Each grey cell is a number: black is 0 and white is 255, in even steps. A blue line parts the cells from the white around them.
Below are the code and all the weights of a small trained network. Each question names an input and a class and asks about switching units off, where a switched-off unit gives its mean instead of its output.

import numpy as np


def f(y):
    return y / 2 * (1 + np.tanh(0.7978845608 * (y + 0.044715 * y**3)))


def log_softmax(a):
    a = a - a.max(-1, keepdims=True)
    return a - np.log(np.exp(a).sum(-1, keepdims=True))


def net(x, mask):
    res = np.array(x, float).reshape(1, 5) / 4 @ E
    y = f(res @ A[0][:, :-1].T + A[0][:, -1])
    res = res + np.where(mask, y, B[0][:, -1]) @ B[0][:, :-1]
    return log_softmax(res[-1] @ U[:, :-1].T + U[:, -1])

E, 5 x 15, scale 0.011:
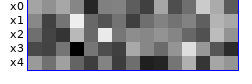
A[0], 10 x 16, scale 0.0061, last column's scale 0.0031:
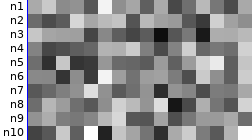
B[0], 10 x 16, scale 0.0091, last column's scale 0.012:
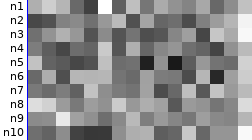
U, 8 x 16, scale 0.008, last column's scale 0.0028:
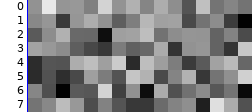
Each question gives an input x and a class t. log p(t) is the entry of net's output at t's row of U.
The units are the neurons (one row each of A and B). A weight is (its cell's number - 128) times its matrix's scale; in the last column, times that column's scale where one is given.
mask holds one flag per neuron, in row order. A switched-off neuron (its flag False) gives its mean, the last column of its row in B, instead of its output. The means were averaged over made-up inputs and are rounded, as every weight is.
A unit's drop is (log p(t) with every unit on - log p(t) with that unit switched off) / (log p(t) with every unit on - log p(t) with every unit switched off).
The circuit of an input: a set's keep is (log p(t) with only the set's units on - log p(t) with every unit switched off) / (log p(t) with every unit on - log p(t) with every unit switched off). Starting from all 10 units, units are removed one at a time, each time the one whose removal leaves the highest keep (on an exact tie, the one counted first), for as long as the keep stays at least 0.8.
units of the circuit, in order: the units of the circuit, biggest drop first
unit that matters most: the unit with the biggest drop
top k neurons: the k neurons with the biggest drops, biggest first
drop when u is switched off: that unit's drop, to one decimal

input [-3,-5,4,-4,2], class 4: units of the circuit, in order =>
(n2; n5)
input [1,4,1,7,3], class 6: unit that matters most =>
n5
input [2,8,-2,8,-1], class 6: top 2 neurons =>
(n5; n8)
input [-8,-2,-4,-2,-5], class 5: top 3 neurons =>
(n7; n9; n8)
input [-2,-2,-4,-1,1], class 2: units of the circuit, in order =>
(n5; n10)
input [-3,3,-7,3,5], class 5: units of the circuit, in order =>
(n10; n8)
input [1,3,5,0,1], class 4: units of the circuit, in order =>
(n2; n10)
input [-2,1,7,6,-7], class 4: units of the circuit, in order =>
(n10; n2)
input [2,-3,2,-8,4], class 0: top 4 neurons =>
(n1; n6; n10; n9)
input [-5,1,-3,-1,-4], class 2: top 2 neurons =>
(n4; n10)
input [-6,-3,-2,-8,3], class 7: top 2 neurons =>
(n3; n6)
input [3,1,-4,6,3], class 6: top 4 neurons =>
(n5; n8; n9; n4)
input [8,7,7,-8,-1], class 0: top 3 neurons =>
(n1; n6; n9)
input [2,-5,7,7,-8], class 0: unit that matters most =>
n8
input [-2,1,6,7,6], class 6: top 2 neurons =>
(n5; n4)
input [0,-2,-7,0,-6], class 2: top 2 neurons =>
(n5; n10)
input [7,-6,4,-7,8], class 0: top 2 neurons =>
(n1; n6)
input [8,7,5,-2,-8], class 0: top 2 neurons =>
(n1; n8)
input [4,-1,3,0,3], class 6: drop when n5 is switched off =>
0.2
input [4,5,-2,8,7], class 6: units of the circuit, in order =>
(n5)
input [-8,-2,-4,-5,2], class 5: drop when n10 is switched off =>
0.1
